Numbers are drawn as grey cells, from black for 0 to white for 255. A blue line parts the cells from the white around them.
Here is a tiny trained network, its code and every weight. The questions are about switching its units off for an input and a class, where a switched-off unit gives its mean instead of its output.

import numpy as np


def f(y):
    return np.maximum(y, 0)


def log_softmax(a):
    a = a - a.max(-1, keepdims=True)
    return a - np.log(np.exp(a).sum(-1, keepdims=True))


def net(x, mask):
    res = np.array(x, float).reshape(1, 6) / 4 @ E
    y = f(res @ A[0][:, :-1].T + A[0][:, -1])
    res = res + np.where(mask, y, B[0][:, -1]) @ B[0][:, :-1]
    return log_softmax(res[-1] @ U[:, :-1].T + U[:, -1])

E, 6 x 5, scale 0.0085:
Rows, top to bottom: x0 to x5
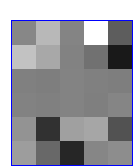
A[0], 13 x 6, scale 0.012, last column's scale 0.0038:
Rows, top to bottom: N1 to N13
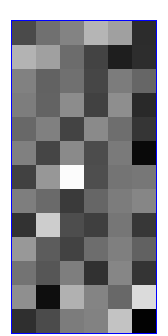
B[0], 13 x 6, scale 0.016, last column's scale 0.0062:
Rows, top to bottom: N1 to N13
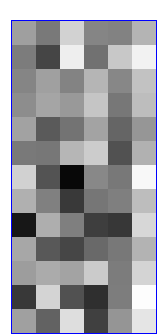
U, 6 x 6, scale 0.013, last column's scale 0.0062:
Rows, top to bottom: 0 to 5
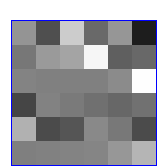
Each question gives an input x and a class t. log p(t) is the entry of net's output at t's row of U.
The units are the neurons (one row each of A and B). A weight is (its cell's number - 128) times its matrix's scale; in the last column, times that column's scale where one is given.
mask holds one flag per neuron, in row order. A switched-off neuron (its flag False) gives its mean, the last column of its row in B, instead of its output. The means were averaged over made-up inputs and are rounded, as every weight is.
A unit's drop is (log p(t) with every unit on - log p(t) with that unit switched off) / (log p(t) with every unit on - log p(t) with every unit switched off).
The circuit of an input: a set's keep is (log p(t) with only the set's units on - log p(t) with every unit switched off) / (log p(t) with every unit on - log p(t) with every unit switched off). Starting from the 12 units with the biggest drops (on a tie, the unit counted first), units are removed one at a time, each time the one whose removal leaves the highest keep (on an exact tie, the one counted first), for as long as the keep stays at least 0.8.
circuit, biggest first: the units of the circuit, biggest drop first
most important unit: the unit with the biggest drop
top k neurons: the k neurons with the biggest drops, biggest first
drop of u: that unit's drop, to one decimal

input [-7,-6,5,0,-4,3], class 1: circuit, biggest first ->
(N11, N4)
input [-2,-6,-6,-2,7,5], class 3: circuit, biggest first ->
(N12)
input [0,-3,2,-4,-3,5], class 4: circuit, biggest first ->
(N12, N8)
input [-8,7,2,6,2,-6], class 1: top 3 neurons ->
(N11, N6, N4)
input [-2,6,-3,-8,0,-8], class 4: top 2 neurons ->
(N7, N13)
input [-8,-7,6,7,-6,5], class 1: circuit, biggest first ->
(N11, N4)
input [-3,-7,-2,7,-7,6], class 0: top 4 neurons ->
(N13, N12, N7, N1)
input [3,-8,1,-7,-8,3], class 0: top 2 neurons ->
(N13, N1)
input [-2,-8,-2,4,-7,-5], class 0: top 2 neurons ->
(N13, N12)
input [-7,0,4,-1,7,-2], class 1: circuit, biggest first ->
(N6, N11)
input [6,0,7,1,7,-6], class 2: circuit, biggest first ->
(N12, N7)
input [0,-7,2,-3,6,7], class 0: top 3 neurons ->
(N13, N7, N1)
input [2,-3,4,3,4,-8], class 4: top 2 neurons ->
(N7, N9)
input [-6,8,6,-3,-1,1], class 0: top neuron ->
(N2)
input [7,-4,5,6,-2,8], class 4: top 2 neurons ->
(N11, N4)
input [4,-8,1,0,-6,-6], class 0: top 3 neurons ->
(N13, N1, N12)
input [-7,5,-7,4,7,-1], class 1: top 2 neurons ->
(N6, N11)
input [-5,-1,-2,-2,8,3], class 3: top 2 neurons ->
(N12, N7)
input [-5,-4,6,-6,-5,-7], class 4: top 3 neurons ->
(N7, N12, N2)
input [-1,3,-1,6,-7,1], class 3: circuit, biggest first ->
(N9)
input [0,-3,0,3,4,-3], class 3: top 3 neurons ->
(N12, N2, N11)
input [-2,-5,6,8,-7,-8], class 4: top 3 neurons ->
(N7, N12, N2)
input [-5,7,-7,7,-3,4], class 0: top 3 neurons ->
(N2, N7, N12)
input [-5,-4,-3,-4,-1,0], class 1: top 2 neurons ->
(N11, N4)
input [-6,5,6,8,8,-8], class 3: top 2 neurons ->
(N12, N8)
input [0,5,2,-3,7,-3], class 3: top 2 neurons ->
(N12, N13)
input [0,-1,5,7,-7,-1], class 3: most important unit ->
N9
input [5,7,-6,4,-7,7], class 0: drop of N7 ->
0.3
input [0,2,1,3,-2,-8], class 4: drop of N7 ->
0.6
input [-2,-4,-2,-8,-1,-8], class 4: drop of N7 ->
1.1
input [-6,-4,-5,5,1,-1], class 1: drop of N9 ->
0.0
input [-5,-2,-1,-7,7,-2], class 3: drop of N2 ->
0.1
